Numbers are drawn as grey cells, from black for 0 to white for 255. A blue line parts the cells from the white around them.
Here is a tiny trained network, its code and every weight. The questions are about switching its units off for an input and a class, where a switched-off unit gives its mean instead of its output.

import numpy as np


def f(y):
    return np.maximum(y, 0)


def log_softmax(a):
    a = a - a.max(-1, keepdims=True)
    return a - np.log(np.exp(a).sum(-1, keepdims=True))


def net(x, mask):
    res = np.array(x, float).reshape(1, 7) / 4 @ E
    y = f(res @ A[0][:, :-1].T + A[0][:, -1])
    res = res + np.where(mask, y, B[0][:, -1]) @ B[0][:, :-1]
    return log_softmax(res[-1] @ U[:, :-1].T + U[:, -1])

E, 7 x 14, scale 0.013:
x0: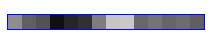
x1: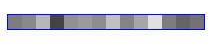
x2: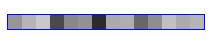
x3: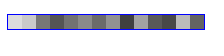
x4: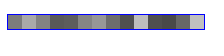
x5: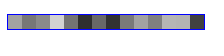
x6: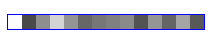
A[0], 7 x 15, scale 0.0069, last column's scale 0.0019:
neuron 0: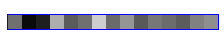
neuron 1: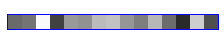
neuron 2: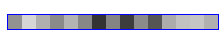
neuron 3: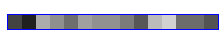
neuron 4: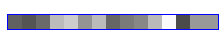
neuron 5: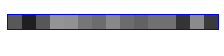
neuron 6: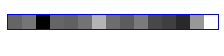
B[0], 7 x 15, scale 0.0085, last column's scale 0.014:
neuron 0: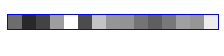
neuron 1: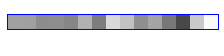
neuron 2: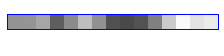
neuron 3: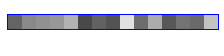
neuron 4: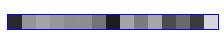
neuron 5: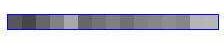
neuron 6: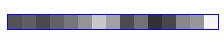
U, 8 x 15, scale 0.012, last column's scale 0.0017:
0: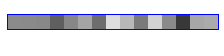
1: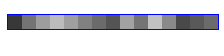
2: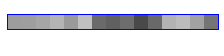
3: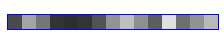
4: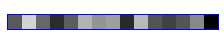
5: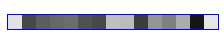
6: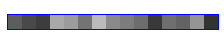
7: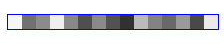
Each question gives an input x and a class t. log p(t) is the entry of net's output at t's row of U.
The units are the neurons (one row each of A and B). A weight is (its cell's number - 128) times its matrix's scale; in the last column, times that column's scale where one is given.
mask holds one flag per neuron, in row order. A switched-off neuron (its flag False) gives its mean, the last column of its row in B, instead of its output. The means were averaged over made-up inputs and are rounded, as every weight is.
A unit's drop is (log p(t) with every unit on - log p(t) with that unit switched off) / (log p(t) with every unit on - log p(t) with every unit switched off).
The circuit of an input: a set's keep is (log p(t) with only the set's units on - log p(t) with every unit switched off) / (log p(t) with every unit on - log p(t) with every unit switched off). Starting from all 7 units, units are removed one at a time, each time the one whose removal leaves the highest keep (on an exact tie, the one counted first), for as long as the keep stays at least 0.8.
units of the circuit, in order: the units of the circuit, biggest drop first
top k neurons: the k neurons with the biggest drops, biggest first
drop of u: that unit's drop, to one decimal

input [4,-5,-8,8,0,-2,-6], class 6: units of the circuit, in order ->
neuron 0
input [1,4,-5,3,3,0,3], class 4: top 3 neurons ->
neuron 0; neuron 3; neuron 5
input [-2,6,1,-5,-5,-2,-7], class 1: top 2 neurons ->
neuron 4; neuron 3
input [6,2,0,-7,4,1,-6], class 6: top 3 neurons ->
neuron 6; neuron 0; neuron 5
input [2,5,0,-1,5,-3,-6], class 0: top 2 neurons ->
neuron 1; neuron 2
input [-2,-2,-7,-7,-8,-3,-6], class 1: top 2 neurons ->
neuron 4; neuron 3
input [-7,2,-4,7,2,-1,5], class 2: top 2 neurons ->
neuron 2; neuron 0
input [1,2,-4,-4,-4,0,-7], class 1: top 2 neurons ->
neuron 4; neuron 3
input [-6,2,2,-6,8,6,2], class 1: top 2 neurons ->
neuron 4; neuron 6
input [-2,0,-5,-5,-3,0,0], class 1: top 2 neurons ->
neuron 4; neuron 3
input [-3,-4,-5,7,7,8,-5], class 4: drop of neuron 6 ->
0.3
